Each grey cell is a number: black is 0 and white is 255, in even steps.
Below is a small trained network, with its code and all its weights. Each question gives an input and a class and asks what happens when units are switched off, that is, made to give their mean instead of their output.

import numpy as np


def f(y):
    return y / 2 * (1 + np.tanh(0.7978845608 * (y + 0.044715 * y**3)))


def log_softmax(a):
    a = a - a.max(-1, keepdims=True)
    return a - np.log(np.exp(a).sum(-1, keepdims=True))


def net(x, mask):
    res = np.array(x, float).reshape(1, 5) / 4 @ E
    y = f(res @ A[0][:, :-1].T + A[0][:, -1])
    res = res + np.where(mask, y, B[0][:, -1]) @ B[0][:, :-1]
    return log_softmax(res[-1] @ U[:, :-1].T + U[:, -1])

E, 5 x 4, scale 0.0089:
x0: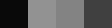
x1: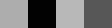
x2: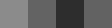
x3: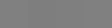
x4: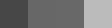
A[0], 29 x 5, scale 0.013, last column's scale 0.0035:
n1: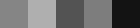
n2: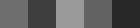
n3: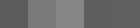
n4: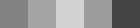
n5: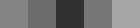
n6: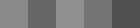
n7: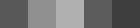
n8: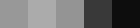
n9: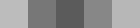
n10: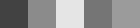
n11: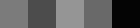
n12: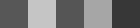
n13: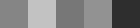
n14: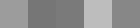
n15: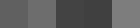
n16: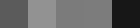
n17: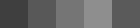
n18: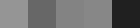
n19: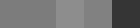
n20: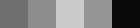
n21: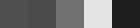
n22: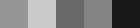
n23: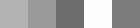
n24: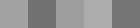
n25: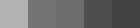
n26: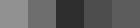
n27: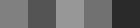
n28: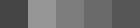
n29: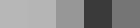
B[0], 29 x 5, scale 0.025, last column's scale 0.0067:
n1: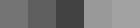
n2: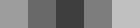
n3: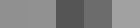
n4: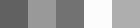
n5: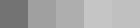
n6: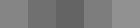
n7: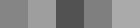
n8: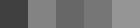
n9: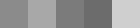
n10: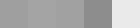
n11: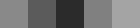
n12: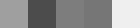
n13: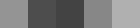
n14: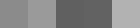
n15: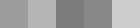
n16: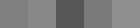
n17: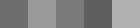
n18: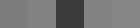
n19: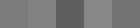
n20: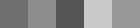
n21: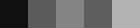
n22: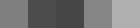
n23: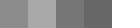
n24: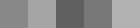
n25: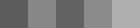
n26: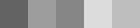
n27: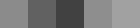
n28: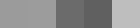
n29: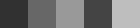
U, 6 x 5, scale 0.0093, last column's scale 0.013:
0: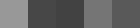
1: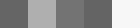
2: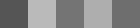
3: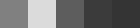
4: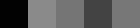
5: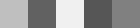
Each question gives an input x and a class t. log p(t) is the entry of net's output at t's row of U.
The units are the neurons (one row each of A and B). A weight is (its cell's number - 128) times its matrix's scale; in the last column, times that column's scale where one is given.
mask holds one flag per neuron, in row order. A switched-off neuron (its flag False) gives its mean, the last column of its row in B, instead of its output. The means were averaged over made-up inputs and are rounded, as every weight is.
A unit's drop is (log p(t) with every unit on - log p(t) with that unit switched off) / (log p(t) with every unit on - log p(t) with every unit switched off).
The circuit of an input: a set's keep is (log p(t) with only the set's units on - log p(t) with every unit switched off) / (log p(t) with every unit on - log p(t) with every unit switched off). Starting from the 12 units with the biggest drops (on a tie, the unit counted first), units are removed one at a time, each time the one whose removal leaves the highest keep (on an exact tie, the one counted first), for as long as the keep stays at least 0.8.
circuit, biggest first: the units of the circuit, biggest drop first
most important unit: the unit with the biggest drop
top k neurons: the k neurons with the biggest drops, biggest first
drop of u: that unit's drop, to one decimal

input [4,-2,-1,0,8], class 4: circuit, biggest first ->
(n21)
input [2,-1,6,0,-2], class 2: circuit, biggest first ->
(n26; n5)
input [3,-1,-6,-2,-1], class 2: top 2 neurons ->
(n4; n20)
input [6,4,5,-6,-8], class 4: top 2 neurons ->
(n29; n8)
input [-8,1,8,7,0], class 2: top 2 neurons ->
(n26; n5)
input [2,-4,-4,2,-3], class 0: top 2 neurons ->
(n13; n5)
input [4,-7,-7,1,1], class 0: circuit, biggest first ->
(n12; n13)
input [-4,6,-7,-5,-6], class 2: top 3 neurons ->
(n4; n20; n12)
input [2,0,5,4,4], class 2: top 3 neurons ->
(n5; n26; n29)
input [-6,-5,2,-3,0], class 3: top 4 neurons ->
(n23; n9; n14; n4)
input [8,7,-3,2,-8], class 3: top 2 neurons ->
(n10; n7)
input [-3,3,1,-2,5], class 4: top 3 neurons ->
(n21; n10; n15)
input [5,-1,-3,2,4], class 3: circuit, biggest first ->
(n28; n26)
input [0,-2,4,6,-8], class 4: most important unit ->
n29
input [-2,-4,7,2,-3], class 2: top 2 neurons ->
(n26; n5)
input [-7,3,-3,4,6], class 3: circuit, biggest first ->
(n23; n14)
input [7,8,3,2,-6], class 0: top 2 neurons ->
(n2; n11)
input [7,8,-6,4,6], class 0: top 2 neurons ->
(n2; n11)
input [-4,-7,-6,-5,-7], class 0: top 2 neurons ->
(n13; n22)
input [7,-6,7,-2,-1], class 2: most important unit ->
n26
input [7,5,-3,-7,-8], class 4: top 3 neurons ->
(n29; n8; n23)
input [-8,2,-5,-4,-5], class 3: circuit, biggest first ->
(n23; n24)
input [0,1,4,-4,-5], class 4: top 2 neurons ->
(n29; n10)
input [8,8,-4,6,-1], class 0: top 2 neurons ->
(n2; n11)
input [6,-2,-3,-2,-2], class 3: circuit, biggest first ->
(n28; n7)
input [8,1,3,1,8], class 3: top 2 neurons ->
(n15; n28)
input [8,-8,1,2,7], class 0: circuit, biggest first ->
(n12)
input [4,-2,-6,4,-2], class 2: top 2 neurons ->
(n4; n20)
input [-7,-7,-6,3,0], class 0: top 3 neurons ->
(n13; n22; n12)
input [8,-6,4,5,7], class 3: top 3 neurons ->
(n28; n15; n17)
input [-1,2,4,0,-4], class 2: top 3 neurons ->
(n26; n21; n12)
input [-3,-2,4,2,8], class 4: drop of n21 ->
1.0
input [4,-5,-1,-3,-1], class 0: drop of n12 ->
0.2
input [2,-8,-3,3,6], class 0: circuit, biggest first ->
(n12)
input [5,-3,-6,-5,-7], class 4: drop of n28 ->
-0.1
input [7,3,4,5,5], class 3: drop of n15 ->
0.3
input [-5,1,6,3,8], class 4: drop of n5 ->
-0.1
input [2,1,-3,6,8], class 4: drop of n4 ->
0.0
